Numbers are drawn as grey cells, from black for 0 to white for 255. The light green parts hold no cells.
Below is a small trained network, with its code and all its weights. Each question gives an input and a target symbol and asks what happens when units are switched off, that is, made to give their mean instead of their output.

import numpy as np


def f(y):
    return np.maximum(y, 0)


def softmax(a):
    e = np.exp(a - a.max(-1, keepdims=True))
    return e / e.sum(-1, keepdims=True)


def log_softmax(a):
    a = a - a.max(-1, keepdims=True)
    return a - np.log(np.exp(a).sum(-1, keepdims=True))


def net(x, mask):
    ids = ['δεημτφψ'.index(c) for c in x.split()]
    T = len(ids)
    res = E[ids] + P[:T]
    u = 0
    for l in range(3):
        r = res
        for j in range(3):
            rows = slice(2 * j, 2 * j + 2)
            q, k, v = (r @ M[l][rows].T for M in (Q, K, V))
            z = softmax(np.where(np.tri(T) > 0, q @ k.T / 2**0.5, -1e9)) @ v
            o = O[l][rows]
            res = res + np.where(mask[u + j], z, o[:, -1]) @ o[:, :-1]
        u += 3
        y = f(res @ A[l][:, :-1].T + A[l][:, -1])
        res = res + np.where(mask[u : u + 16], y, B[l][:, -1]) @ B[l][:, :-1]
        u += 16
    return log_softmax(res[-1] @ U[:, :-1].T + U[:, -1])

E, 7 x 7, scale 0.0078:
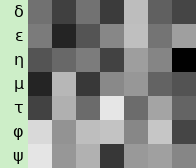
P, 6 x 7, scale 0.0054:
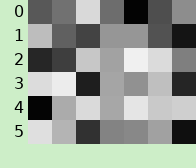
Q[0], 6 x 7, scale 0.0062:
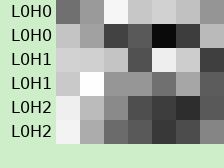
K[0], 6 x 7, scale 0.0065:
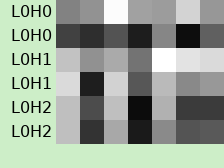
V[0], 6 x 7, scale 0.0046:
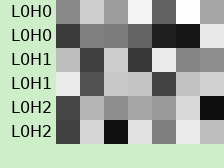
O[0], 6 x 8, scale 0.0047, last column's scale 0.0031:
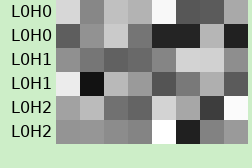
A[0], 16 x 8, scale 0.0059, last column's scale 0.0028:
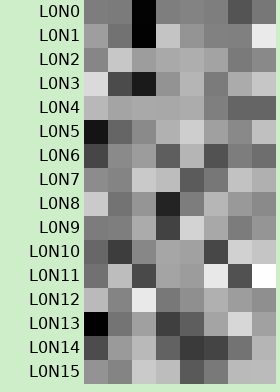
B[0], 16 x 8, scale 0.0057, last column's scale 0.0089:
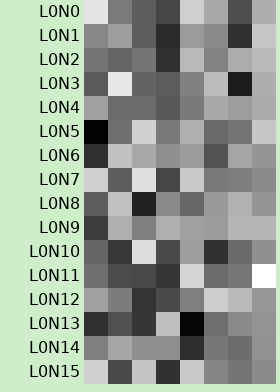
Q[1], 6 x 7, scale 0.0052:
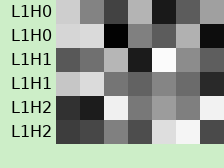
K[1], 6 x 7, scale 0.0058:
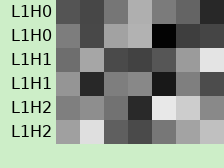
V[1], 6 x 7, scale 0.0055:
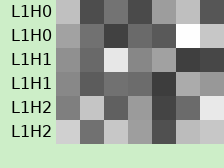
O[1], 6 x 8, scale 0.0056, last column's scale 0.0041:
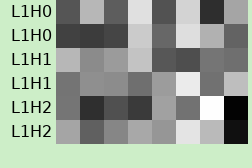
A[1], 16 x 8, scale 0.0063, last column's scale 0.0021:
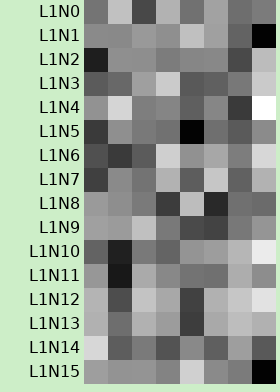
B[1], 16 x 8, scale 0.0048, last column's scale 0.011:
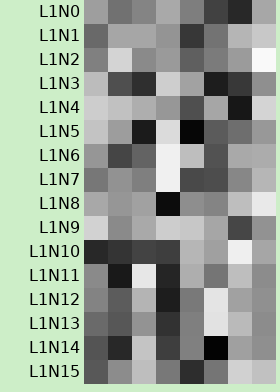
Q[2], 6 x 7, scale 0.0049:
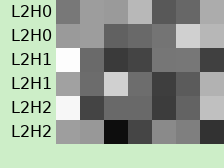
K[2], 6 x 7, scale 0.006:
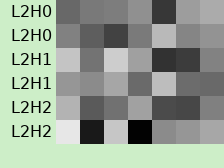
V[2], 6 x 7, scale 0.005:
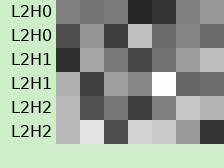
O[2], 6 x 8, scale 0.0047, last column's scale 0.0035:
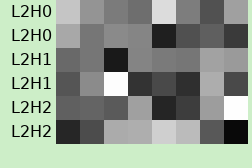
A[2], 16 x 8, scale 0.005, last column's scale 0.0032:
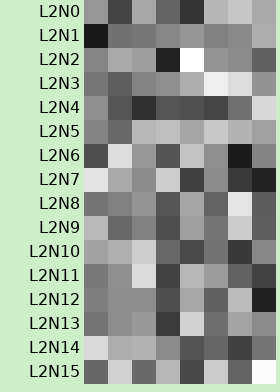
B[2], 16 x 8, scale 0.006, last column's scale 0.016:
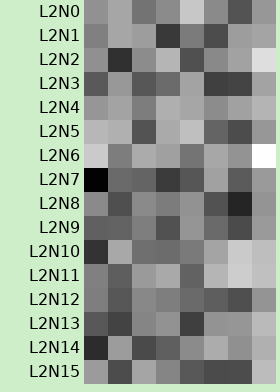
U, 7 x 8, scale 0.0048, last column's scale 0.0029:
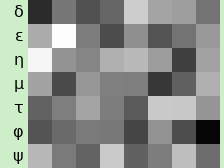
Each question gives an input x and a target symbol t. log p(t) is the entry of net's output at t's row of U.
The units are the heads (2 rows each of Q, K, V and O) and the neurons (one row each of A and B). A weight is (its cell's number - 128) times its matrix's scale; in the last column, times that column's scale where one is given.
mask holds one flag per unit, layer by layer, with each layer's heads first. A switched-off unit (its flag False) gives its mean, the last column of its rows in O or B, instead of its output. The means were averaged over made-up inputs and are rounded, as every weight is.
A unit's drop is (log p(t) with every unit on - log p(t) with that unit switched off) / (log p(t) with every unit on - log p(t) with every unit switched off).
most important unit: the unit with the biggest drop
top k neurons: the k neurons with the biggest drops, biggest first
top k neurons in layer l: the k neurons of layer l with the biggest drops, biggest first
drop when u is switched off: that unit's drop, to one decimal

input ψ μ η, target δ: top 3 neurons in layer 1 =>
[L1N10, L1N4, L1N6]
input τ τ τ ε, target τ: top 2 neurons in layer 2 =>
[L2N11, L2N10]
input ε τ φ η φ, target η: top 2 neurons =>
[L2N5, L0N12]
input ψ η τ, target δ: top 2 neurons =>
[L0N12, L0N8]
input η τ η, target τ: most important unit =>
L2H2
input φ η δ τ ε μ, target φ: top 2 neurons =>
[L2N7, L0N15]
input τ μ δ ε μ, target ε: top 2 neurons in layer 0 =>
[L0N0, L0N13]
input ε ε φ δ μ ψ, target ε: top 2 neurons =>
[L1N11, L0N3]
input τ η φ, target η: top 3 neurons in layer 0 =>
[L0N9, L0N12, L0N2]
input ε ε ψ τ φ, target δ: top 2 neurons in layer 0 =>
[L0N12, L0N8]
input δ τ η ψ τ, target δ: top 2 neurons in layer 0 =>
[L0N8, L0N5]
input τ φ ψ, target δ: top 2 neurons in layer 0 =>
[L0N12, L0N8]
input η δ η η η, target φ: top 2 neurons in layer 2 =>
[L2N7, L2N15]
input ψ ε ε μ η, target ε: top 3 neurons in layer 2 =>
[L2N2, L2N13, L2N11]
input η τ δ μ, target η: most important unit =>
L2H1
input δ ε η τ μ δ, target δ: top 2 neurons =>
[L0N13, L0N11]
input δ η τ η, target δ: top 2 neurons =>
[L0N11, L0N13]
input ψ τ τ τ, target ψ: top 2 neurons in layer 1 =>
[L1N12, L1N13]
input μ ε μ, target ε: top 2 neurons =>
[L0N13, L1N5]
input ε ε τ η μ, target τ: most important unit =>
L0H2
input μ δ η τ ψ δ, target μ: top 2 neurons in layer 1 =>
[L1N14, L1N8]
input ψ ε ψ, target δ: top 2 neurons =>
[L1N10, L0N12]
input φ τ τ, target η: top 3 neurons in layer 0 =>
[L0N12, L0N15, L0N7]
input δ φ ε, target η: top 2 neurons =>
[L0N5, L0N3]
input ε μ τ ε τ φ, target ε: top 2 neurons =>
[L1N11, L0N3]
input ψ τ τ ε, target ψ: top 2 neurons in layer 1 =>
[L1N12, L1N13]
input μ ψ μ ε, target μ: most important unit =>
L1H0
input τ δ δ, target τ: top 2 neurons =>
[L2N11, L2N10]
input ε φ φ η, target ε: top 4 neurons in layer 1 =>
[L1N11, L1N12, L1N10, L1N13]
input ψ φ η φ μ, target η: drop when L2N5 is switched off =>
0.1
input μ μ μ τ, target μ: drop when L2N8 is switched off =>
0.1
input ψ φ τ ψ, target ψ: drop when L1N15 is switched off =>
0.0
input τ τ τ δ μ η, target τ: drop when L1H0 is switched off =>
0.2
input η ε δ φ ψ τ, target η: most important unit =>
L2H1
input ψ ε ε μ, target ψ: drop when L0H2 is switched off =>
0.3
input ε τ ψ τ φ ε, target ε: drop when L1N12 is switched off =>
0.2
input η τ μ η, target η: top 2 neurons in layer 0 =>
[L0N9, L0N5]
